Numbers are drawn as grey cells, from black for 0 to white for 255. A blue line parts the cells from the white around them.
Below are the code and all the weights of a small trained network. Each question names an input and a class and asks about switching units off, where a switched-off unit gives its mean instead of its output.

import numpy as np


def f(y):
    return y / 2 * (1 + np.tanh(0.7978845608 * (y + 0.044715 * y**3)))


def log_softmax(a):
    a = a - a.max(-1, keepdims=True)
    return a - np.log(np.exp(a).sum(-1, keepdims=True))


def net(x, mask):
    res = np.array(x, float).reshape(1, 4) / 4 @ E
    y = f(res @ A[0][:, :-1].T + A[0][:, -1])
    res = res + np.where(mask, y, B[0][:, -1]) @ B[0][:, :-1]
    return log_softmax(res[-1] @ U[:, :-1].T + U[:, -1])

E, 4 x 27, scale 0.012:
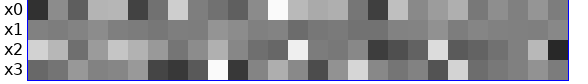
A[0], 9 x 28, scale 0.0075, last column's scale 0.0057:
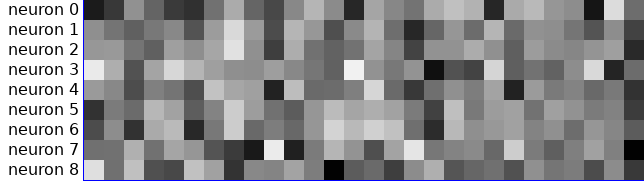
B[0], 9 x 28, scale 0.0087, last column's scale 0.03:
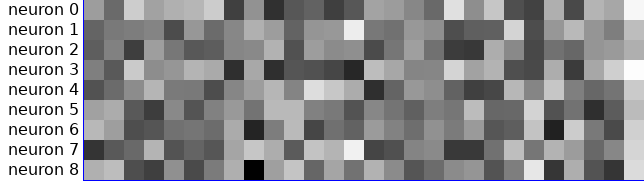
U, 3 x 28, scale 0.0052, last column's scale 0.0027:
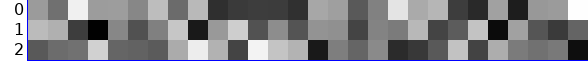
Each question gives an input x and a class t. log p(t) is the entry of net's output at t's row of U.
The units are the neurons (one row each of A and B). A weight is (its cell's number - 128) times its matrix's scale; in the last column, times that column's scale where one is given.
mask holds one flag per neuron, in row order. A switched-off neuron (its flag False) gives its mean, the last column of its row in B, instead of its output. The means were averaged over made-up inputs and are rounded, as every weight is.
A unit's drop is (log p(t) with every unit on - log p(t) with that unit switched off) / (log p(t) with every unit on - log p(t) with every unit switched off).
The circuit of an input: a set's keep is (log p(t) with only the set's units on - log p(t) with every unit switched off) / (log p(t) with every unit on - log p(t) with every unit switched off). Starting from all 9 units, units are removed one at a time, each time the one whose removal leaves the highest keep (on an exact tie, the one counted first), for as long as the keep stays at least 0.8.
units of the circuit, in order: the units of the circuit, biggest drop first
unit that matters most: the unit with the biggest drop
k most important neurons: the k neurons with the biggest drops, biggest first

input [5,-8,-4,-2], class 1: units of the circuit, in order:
(neuron 6)
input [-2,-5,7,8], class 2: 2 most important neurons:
(neuron 7; neuron 0)
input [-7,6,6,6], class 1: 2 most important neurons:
(neuron 8; neuron 0)
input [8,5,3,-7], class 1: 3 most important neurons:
(neuron 6; neuron 5; neuron 7)
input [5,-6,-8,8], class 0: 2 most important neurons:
(neuron 0; neuron 4)
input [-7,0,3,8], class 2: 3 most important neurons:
(neuron 7; neuron 6; neuron 5)
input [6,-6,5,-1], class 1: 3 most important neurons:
(neuron 6; neuron 0; neuron 5)
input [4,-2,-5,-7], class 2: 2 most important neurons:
(neuron 4; neuron 3)
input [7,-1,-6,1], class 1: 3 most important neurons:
(neuron 6; neuron 3; neuron 5)
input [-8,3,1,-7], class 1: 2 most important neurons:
(neuron 8; neuron 7)
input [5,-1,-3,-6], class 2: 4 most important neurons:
(neuron 4; neuron 8; neuron 1; neuron 2)
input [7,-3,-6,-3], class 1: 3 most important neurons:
(neuron 6; neuron 3; neuron 5)
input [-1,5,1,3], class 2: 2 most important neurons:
(neuron 0; neuron 3)
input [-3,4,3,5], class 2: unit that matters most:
neuron 0
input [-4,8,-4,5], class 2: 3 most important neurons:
(neuron 3; neuron 7; neuron 6)
